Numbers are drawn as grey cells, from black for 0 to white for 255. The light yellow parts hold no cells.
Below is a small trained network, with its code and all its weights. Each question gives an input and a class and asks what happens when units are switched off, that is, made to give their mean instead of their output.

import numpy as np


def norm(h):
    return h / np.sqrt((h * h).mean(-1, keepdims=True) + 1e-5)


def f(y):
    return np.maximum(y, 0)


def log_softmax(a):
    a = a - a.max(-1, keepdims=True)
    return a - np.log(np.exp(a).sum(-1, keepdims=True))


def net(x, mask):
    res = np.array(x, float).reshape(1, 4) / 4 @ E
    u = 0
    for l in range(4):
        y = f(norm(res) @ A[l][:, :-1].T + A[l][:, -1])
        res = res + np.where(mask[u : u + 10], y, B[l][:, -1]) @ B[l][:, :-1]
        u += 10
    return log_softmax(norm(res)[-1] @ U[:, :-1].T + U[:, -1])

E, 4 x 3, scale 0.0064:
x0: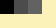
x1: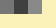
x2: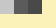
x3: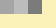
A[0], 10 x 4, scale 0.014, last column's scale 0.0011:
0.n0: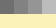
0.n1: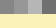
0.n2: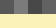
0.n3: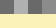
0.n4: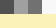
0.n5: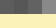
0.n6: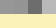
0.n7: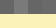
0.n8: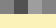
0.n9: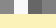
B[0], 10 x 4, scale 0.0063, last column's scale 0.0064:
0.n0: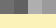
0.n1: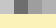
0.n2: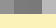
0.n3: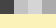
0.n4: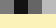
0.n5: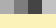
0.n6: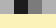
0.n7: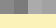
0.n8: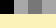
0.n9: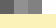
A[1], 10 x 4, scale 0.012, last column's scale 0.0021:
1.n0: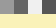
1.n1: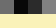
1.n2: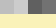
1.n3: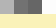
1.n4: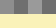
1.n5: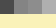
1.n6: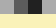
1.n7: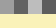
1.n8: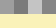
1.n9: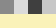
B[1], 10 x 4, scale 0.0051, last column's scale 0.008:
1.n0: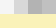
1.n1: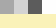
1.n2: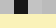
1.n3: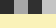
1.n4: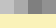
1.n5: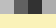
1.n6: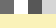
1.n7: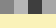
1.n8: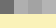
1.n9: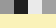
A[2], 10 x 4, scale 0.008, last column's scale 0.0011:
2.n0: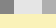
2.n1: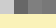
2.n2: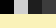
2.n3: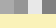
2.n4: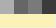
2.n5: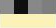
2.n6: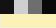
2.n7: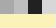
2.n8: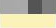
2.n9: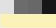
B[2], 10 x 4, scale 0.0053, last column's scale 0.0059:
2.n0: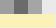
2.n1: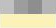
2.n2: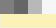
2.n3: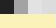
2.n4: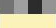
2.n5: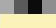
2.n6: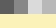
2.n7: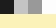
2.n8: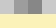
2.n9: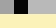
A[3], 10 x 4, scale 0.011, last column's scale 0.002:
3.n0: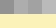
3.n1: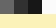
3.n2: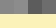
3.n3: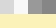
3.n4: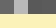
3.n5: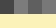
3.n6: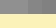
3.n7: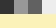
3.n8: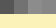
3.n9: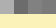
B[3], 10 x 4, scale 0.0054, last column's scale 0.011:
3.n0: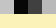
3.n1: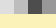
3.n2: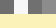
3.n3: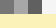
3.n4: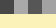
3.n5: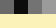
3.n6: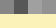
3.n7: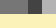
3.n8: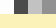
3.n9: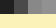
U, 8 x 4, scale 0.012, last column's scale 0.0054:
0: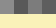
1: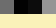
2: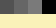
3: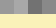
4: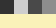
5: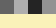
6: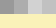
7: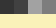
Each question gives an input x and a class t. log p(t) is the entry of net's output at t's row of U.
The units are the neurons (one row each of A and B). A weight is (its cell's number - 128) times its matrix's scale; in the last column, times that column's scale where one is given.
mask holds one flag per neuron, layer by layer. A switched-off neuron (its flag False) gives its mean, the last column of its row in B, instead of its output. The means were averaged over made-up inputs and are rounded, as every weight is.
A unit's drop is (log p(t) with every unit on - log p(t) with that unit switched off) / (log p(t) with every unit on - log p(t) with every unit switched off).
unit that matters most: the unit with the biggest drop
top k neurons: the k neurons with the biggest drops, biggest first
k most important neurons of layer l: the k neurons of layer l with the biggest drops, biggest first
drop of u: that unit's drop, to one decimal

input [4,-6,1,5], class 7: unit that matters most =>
0.n3
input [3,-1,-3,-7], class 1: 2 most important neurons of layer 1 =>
1.n6, 1.n2
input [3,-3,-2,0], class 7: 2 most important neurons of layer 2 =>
2.n2, 2.n6
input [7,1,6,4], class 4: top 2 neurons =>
1.n6, 2.n7
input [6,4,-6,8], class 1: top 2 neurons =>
0.n4, 1.n6
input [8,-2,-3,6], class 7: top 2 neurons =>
1.n2, 2.n6
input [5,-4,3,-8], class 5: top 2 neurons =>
1.n1, 0.n5
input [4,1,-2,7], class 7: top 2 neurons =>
1.n2, 1.n9
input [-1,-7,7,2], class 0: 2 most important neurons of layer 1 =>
1.n2, 1.n9
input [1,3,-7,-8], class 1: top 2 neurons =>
1.n6, 1.n5
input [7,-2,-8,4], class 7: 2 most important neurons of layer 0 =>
0.n3, 0.n6
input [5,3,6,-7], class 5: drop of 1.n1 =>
0.2
